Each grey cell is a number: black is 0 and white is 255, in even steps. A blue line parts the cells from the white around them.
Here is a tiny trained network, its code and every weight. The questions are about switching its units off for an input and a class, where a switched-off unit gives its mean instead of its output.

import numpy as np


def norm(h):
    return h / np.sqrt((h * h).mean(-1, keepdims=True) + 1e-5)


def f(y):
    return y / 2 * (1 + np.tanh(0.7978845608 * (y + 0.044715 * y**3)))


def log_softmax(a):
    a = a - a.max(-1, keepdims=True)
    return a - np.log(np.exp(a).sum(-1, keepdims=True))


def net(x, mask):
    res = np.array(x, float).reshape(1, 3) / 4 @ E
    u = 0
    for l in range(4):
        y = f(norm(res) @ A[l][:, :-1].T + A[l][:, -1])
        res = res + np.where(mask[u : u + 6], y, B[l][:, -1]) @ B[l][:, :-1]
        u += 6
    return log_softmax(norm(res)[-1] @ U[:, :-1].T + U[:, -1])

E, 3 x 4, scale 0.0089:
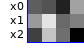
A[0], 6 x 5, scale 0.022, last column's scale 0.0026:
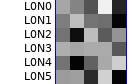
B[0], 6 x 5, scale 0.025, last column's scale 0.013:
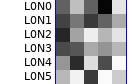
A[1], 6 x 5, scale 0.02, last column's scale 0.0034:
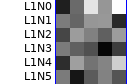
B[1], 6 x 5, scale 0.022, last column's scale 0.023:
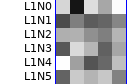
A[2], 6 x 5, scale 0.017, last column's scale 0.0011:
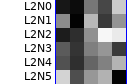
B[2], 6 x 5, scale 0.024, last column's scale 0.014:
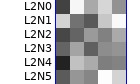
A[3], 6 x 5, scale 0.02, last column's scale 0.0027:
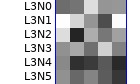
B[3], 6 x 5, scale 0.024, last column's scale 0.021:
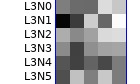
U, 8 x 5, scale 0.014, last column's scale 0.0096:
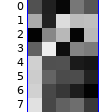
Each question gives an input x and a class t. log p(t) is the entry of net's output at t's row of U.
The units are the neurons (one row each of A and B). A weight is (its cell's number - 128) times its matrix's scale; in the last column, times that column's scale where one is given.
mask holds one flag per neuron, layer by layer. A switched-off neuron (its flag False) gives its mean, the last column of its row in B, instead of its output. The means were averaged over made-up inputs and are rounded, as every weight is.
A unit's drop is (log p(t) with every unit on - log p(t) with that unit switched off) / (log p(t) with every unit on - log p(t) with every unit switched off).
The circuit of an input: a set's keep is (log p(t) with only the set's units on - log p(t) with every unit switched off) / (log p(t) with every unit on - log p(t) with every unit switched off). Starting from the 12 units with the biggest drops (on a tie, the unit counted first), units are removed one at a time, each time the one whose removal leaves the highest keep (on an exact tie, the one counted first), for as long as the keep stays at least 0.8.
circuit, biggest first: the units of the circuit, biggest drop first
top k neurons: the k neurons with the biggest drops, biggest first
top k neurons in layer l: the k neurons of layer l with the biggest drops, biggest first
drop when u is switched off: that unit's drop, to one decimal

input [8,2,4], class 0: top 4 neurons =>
[L0N0 L0N2 L1N0 L3N2]
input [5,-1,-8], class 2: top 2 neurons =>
[L0N0 L1N0]
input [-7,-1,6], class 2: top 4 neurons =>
[L0N2 L0N4 L0N3 L1N0]
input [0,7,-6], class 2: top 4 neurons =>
[L0N0 L3N1 L2N1 L2N5]
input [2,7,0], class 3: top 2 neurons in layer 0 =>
[L0N5 L0N4]
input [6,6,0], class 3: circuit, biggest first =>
[L0N5 L1N0]
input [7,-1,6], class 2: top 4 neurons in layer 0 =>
[L0N2 L0N4 L0N3 L0N5]
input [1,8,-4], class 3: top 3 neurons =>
[L1N0 L0N5 L0N4]
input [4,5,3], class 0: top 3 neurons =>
[L0N0 L1N0 L0N2]
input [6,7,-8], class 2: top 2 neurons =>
[L0N0 L3N1]
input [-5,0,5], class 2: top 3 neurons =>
[L0N2 L0N4 L1N0]
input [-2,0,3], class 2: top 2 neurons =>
[L0N2 L1N0]
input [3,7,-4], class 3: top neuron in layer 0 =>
[L0N5]
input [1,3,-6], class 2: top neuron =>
[L0N0]
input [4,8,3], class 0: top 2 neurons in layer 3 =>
[L3N3 L3N2]
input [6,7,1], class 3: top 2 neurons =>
[L0N5 L1N0]
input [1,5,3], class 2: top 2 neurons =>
[L0N2 L1N0]
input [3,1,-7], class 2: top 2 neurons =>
[L0N0 L1N0]
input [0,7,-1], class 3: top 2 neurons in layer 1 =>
[L1N0 L1N3]
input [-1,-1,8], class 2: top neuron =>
[L0N2]
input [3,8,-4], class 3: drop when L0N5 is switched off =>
0.5
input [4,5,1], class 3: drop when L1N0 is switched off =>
0.5
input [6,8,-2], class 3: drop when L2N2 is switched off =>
0.0
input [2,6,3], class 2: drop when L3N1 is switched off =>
0.1
